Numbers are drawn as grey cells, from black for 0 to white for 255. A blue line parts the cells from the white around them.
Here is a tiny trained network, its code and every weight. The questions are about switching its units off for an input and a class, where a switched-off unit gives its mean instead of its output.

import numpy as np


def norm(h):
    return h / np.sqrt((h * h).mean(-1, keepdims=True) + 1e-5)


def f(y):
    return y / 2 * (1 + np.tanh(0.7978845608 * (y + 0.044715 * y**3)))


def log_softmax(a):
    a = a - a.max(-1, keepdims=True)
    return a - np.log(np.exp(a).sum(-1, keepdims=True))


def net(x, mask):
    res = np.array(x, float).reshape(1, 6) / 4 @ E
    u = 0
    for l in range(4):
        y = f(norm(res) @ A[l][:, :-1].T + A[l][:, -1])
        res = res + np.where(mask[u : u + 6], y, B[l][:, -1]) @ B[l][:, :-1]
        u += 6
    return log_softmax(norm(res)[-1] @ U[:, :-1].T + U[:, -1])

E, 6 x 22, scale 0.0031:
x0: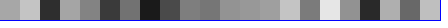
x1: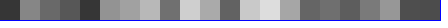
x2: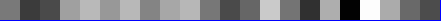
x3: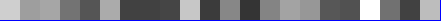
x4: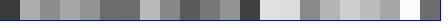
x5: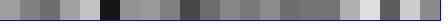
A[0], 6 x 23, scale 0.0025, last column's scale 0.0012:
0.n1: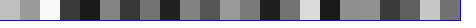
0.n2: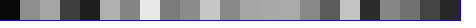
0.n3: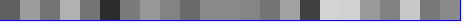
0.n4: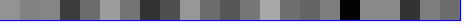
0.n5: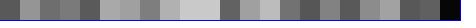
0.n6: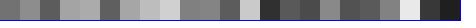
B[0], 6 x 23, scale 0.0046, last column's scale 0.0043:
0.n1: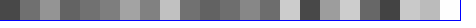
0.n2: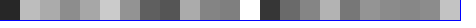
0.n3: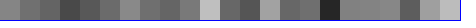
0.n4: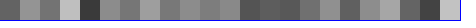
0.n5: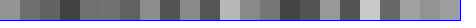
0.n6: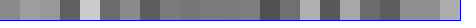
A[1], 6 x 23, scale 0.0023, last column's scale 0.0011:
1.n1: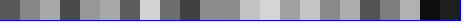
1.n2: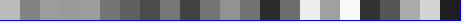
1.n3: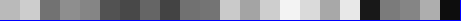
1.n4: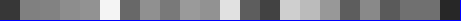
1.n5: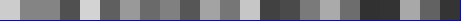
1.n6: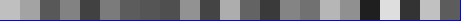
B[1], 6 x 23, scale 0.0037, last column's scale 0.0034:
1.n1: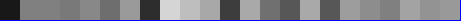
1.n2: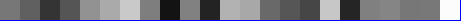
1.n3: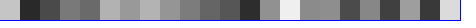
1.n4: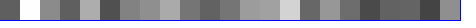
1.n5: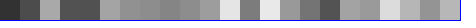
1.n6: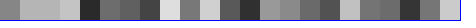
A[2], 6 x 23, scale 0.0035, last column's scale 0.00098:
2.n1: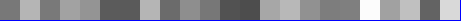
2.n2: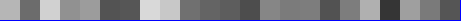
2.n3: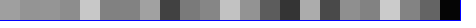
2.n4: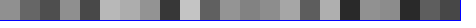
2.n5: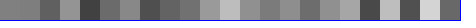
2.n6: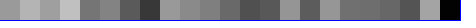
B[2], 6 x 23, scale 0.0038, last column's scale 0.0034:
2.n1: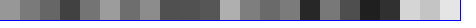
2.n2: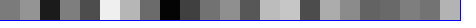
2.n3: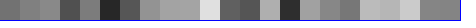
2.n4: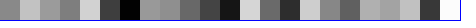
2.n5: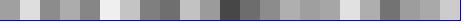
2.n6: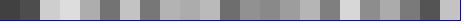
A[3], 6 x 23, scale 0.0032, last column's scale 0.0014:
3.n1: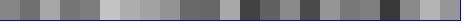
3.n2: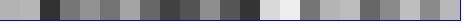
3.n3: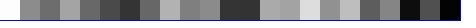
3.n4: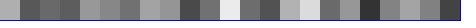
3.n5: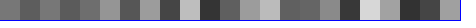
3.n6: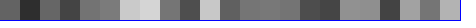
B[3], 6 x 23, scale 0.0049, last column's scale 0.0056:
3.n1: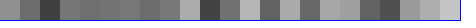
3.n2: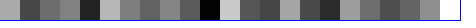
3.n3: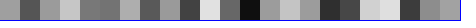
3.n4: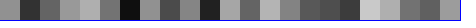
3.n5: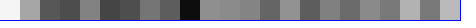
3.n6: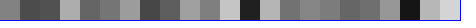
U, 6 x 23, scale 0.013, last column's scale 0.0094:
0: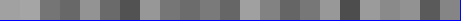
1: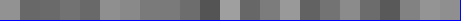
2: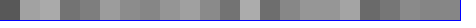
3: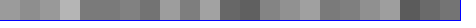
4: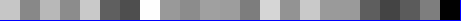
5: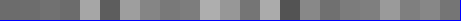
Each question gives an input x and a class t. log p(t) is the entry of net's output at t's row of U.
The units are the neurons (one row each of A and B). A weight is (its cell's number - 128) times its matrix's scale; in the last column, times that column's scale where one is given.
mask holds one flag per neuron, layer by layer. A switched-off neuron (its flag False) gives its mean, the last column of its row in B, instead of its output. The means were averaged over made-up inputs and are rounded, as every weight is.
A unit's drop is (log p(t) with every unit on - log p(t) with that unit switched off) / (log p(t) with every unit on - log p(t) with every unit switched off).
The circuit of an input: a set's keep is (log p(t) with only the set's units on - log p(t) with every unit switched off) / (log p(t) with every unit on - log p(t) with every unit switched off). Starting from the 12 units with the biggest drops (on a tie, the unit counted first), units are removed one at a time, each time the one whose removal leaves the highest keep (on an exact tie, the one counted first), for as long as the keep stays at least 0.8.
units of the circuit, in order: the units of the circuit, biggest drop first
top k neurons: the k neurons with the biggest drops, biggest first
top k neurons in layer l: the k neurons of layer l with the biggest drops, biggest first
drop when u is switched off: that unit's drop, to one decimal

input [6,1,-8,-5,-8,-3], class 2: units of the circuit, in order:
3.n6, 3.n2
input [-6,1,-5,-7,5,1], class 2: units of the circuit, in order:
0.n2
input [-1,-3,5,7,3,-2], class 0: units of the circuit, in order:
2.n4, 3.n2
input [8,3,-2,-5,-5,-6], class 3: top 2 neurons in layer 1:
1.n6, 1.n2
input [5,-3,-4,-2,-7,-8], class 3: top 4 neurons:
1.n6, 3.n3, 0.n2, 2.n1
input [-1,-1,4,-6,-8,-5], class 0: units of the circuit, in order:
0.n1, 2.n4
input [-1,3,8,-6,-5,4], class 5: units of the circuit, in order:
3.n6, 3.n2
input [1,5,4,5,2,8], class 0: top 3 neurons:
0.n1, 2.n4, 1.n6
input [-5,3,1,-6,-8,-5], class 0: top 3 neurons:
0.n1, 0.n5, 3.n5
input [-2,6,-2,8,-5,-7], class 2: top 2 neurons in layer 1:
1.n2, 1.n3
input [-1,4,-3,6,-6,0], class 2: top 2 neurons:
0.n1, 3.n2
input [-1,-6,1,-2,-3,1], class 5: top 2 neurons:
3.n2, 2.n3
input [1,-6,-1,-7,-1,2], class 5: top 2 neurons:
0.n1, 2.n3
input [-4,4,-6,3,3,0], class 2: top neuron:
0.n2
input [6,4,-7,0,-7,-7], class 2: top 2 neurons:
0.n1, 0.n2
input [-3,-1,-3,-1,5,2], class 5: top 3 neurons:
0.n1, 1.n1, 0.n2
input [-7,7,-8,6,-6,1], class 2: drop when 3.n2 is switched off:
0.2
